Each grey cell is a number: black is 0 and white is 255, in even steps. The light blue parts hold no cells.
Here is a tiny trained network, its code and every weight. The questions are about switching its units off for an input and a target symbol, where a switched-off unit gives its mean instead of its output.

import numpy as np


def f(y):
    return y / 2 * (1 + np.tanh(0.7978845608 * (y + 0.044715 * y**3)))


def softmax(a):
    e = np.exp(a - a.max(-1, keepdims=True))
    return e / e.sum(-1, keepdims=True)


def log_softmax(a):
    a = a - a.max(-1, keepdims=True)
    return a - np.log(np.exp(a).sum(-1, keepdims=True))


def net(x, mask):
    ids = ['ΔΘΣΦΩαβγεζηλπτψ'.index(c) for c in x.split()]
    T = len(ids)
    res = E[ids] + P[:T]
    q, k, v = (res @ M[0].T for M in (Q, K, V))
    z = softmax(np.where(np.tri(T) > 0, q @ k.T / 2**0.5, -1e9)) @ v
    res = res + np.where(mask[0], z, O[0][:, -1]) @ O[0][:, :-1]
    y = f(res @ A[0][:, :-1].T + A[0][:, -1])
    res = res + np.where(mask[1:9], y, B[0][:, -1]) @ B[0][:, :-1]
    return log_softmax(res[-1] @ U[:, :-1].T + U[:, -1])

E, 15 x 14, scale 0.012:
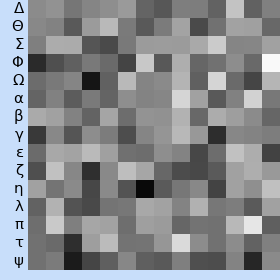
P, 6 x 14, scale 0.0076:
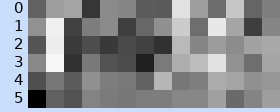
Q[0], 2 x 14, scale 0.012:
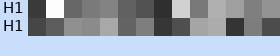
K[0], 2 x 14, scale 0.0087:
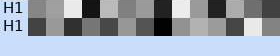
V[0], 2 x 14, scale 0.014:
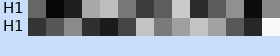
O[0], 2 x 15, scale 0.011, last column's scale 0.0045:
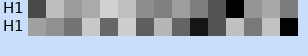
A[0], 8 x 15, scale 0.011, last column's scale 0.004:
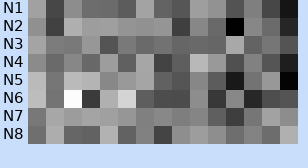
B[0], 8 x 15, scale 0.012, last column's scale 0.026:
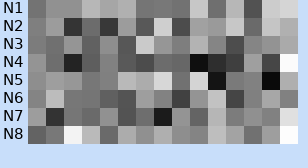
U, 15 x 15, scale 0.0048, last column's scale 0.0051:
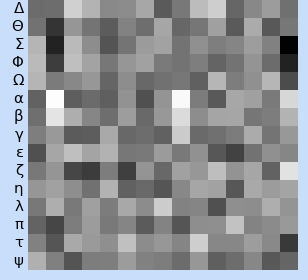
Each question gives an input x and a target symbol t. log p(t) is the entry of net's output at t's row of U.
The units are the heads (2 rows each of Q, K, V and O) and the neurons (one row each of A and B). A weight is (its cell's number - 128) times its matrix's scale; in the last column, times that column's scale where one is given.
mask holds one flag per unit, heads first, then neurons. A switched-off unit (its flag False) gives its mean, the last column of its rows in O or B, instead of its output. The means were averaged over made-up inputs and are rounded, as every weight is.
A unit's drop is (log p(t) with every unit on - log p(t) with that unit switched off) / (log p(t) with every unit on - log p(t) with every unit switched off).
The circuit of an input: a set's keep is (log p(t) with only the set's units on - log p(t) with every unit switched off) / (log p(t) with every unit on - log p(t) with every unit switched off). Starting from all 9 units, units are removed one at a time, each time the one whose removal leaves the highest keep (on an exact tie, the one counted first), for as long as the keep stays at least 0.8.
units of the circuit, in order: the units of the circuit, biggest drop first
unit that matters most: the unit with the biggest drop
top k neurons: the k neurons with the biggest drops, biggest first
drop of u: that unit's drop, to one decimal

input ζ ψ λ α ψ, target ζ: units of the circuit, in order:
(N8, N1)
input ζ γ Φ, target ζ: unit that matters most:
N8
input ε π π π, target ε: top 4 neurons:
(N4, N8, N7, N1)
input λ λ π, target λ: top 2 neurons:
(N7, N4)
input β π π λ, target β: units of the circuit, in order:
(N4, N7)
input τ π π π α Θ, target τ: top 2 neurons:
(N4, N5)
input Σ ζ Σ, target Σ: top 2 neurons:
(N3, N4)
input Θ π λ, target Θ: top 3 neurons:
(N4, N8, N7)
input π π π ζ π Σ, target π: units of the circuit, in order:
(H1, N1)
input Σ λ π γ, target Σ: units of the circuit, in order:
(H1, N3)
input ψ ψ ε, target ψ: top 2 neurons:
(N5, N7)
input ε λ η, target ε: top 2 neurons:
(N4, N8)
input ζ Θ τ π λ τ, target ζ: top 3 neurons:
(N8, N1, N5)
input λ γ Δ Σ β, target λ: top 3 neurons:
(N7, N4, N8)
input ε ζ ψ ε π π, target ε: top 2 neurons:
(N7, N4)
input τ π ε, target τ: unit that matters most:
N5
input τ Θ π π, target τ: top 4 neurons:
(N5, N7, N4, N2)
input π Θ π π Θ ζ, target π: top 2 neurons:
(N1, N5)
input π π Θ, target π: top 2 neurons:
(N1, N4)
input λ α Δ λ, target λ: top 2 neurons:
(N7, N4)
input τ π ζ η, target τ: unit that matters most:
N5
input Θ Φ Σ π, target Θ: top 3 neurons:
(N4, N8, N7)
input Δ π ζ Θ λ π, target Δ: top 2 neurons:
(N4, N5)
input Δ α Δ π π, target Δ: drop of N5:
0.1
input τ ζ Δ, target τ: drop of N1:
-0.1
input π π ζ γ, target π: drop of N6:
0.0
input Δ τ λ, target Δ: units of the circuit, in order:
(N4)
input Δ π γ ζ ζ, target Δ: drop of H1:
0.6
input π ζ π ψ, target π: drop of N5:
0.2
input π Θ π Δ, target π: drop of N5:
0.2
